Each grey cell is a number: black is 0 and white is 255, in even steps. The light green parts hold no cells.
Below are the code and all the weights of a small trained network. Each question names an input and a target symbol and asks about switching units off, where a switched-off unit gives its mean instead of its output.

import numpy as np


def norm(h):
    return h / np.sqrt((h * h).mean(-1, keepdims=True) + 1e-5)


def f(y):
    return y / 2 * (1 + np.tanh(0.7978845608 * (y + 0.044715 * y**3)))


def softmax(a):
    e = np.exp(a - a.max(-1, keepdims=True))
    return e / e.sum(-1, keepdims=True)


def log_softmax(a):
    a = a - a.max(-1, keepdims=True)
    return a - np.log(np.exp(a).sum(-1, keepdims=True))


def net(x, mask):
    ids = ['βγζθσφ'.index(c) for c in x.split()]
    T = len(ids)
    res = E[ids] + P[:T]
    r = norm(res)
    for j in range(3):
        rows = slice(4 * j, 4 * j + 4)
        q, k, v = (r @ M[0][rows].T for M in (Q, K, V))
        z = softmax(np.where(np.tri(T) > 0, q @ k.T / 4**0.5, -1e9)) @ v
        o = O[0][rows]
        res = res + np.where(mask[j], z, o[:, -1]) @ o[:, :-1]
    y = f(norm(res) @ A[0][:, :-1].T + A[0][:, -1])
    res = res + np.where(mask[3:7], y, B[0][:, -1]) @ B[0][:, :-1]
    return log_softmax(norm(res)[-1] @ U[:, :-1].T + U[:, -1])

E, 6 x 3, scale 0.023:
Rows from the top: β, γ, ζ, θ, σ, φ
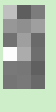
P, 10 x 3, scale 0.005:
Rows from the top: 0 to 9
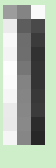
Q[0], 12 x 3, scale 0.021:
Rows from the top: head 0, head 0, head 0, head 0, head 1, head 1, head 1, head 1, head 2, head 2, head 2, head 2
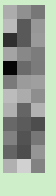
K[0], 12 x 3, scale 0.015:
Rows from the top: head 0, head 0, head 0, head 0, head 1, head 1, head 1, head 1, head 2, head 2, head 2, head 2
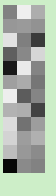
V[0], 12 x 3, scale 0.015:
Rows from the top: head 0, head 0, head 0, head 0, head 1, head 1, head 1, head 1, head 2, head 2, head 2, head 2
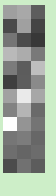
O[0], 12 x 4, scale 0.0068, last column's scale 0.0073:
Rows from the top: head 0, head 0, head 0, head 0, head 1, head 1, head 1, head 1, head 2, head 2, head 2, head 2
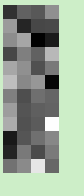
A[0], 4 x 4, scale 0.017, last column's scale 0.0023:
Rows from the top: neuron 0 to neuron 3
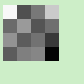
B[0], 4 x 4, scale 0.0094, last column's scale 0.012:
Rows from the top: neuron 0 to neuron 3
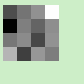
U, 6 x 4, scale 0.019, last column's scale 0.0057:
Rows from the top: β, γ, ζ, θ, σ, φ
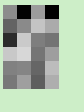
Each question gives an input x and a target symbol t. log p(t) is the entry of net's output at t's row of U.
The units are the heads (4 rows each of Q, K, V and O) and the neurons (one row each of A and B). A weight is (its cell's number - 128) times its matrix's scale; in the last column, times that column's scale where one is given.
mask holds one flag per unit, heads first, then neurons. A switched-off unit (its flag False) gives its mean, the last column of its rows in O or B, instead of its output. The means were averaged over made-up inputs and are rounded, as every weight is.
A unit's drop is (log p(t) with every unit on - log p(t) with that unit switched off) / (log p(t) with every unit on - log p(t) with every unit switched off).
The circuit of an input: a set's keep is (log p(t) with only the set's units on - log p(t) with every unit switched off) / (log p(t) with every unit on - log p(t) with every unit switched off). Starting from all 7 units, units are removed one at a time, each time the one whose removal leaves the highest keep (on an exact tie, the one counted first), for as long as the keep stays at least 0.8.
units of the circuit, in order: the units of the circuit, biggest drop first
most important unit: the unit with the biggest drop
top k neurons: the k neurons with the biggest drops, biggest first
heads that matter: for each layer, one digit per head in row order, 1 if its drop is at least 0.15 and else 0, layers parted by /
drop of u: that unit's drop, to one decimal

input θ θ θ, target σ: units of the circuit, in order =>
(head 1; head 0)
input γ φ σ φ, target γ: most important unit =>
head 0
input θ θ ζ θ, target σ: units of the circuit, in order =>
(head 0; head 1)
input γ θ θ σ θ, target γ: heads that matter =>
110
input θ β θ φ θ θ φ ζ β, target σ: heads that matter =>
100
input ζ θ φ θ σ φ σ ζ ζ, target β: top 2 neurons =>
(neuron 3; neuron 0)
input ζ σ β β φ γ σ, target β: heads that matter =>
100
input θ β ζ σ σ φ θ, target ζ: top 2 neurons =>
(neuron 0; neuron 1)
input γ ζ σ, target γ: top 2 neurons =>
(neuron 0; neuron 1)
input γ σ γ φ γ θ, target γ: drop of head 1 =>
0.2
